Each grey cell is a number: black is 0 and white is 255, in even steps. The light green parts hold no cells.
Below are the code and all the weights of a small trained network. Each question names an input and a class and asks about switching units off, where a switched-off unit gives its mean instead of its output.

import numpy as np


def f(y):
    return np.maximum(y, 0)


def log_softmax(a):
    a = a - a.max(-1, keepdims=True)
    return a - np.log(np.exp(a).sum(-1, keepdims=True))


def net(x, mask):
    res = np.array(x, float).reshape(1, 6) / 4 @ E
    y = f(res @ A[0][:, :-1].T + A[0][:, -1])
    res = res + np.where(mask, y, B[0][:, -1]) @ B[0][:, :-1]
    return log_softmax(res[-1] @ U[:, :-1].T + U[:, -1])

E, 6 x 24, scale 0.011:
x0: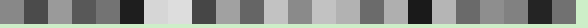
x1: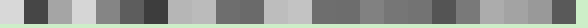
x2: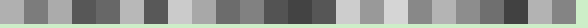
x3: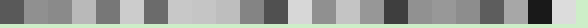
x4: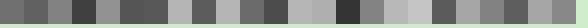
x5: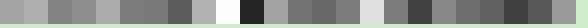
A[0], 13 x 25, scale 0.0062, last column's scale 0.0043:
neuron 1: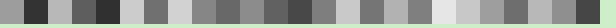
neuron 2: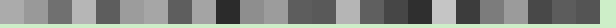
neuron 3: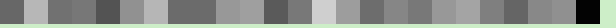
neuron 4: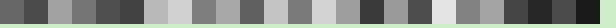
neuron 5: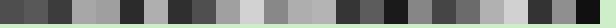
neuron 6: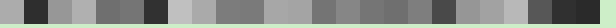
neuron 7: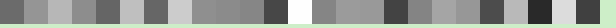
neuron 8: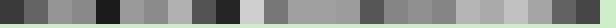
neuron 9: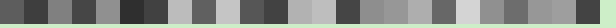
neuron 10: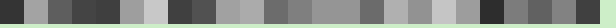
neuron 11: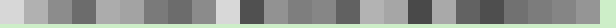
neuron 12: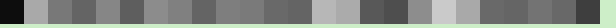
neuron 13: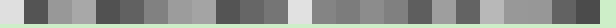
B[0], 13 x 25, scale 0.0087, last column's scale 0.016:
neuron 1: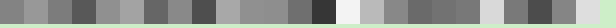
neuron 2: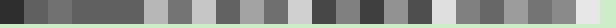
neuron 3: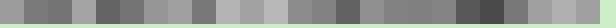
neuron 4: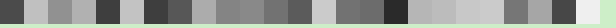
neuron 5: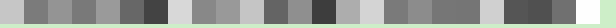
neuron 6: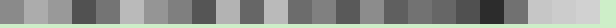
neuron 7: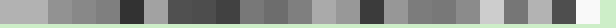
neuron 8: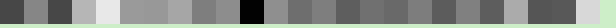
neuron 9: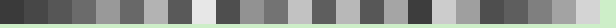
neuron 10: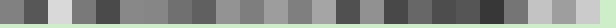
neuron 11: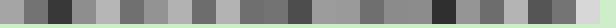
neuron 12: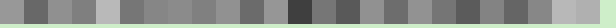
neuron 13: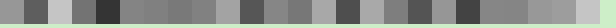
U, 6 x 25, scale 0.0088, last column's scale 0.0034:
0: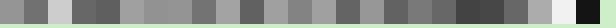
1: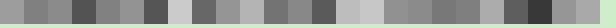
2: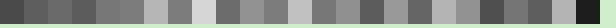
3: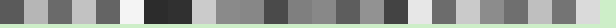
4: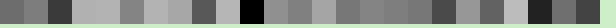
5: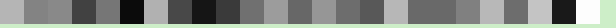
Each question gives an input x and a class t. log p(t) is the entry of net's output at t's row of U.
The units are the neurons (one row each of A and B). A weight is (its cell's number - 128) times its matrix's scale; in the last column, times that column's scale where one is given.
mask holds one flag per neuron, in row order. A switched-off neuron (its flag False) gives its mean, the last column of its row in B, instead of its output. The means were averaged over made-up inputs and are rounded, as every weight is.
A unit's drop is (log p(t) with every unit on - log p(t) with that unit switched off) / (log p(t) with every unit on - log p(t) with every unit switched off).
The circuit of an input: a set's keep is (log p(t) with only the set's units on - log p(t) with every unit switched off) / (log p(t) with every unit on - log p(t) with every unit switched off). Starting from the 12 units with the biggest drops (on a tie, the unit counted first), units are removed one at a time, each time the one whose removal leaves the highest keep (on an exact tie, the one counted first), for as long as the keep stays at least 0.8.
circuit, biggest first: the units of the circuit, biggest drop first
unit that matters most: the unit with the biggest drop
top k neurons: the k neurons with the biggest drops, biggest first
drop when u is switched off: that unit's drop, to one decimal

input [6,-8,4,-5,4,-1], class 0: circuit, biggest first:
neuron 10
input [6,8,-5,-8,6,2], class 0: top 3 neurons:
neuron 6; neuron 7; neuron 13
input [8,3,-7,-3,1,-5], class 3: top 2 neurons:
neuron 4; neuron 1
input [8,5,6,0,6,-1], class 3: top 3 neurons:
neuron 4; neuron 5; neuron 2
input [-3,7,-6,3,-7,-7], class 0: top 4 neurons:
neuron 6; neuron 13; neuron 9; neuron 11
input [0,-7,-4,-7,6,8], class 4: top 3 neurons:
neuron 11; neuron 7; neuron 6
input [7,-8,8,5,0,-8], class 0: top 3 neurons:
neuron 10; neuron 5; neuron 3
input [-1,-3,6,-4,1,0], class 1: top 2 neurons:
neuron 7; neuron 1
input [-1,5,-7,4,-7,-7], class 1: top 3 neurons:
neuron 5; neuron 9; neuron 11
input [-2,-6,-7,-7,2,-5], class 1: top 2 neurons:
neuron 5; neuron 7
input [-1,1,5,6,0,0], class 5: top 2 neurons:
neuron 7; neuron 5
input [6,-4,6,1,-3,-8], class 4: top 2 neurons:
neuron 8; neuron 5
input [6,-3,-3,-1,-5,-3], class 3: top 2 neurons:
neuron 4; neuron 9
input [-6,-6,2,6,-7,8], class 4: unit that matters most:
neuron 11
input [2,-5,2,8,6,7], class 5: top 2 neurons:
neuron 7; neuron 8
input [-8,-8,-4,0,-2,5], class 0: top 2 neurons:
neuron 4; neuron 10
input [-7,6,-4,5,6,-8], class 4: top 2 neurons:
neuron 8; neuron 4
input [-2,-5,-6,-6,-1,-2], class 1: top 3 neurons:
neuron 5; neuron 7; neuron 6
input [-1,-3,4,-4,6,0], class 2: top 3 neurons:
neuron 9; neuron 7; neuron 5
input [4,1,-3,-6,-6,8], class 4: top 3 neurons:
neuron 11; neuron 7; neuron 9
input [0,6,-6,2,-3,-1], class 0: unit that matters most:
neuron 6
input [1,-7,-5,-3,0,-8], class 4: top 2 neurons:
neuron 8; neuron 6
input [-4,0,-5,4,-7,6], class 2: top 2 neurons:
neuron 2; neuron 8
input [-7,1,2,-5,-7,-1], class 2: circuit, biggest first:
neuron 4; neuron 2
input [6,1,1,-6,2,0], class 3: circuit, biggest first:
neuron 4; neuron 7
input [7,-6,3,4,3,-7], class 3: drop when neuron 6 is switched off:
0.1
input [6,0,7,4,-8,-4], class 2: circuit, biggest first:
neuron 2
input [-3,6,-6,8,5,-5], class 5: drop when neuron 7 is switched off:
1.4
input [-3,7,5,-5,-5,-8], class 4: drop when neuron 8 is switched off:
0.9
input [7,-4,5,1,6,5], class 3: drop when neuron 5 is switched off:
0.2
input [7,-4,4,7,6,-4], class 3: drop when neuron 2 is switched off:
0.2
